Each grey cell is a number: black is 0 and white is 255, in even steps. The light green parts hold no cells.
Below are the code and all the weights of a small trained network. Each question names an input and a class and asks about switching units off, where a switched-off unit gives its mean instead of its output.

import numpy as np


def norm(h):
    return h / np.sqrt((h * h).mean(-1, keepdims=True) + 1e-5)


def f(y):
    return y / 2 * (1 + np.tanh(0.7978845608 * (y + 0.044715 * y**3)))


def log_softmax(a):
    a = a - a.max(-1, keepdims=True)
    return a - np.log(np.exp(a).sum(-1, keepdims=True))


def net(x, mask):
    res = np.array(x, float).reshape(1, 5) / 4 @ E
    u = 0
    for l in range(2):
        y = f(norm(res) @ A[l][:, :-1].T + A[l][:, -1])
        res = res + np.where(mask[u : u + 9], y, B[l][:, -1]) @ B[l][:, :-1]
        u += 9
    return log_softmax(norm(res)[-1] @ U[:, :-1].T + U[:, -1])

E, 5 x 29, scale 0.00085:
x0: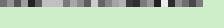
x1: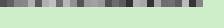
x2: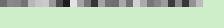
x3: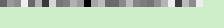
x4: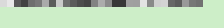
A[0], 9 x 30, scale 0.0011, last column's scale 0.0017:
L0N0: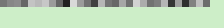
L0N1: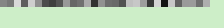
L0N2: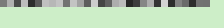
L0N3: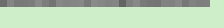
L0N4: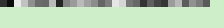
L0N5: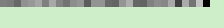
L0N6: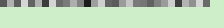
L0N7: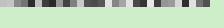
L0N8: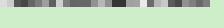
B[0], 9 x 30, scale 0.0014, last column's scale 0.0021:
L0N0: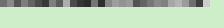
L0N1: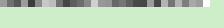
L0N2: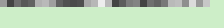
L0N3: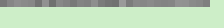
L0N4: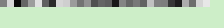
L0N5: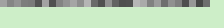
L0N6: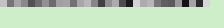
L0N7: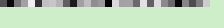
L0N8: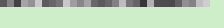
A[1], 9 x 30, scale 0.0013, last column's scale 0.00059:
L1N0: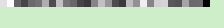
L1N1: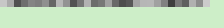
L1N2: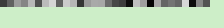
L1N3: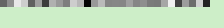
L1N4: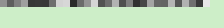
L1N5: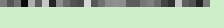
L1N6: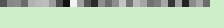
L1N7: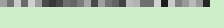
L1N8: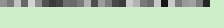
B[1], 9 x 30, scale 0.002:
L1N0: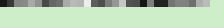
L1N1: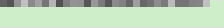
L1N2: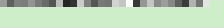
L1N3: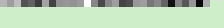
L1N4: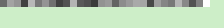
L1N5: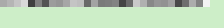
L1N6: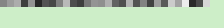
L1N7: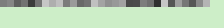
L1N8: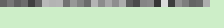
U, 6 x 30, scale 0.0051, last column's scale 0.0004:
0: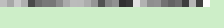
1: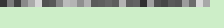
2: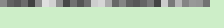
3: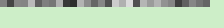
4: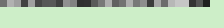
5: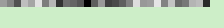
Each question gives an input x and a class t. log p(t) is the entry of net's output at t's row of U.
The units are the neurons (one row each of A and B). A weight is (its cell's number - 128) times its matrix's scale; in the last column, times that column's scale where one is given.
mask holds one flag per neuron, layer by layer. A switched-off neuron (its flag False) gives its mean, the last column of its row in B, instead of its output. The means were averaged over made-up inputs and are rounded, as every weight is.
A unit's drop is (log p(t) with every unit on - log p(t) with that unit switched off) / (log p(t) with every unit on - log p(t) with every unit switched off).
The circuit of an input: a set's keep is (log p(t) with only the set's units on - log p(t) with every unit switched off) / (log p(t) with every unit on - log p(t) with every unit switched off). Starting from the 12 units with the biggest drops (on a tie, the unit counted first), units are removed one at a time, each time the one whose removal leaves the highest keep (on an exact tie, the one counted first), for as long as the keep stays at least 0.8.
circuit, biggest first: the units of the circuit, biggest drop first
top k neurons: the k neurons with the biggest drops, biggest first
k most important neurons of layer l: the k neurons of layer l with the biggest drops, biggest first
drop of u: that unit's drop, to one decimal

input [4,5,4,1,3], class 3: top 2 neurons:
[L1N2 L0N1]
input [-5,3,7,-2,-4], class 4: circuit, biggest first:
[L1N6]
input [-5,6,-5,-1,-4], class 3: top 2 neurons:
[L1N2 L0N2]
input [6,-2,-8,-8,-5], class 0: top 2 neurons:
[L1N5 L1N6]
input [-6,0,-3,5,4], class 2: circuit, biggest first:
[L1N7 L1N8]
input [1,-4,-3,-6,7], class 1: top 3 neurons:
[L1N0 L0N6 L1N3]
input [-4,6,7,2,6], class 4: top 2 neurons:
[L1N6 L0N4]
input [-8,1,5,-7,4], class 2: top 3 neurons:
[L1N7 L1N8 L0N6]
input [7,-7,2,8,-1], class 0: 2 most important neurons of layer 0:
[L0N1 L0N6]
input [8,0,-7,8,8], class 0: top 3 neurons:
[L1N3 L0N1 L0N4]
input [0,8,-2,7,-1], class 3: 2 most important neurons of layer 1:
[L1N2 L1N5]
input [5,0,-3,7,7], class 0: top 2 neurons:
[L1N3 L0N4]
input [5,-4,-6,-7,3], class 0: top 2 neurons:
[L1N5 L1N6]
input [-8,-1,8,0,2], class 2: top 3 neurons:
[L1N7 L1N8 L1N4]
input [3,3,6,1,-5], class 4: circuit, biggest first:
[L1N6]
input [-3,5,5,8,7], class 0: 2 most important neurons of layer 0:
[L0N4 L0N6]
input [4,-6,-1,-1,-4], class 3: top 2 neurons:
[L0N7 L1N0]
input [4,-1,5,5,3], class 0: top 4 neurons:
[L1N3 L1N4 L0N6 L0N1]
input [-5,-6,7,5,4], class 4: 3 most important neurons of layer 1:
[L1N6 L1N2 L1N5]
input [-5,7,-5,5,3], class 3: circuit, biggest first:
[L1N2]
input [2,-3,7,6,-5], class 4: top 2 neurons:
[L1N6 L1N5]
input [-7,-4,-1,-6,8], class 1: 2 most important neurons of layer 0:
[L0N6 L0N2]
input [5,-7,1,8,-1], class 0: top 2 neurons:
[L1N3 L1N2]
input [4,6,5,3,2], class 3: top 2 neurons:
[L1N2 L0N1]
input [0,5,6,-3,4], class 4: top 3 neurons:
[L1N6 L0N7 L0N4]
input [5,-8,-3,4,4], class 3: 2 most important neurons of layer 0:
[L0N7 L0N1]
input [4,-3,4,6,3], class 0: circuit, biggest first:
[L1N3]
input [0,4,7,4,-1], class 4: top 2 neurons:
[L1N6 L0N7]
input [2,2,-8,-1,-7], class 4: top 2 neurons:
[L1N4 L0N8]
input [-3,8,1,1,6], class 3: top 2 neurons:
[L1N2 L0N4]
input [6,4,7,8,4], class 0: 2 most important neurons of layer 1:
[L1N3 L1N4]
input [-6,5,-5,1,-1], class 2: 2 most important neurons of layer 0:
[L0N7 L0N0]
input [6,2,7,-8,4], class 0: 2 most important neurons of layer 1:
[L1N5 L1N4]
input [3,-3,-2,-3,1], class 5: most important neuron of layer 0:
[L0N1]
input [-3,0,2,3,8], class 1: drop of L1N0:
0.4
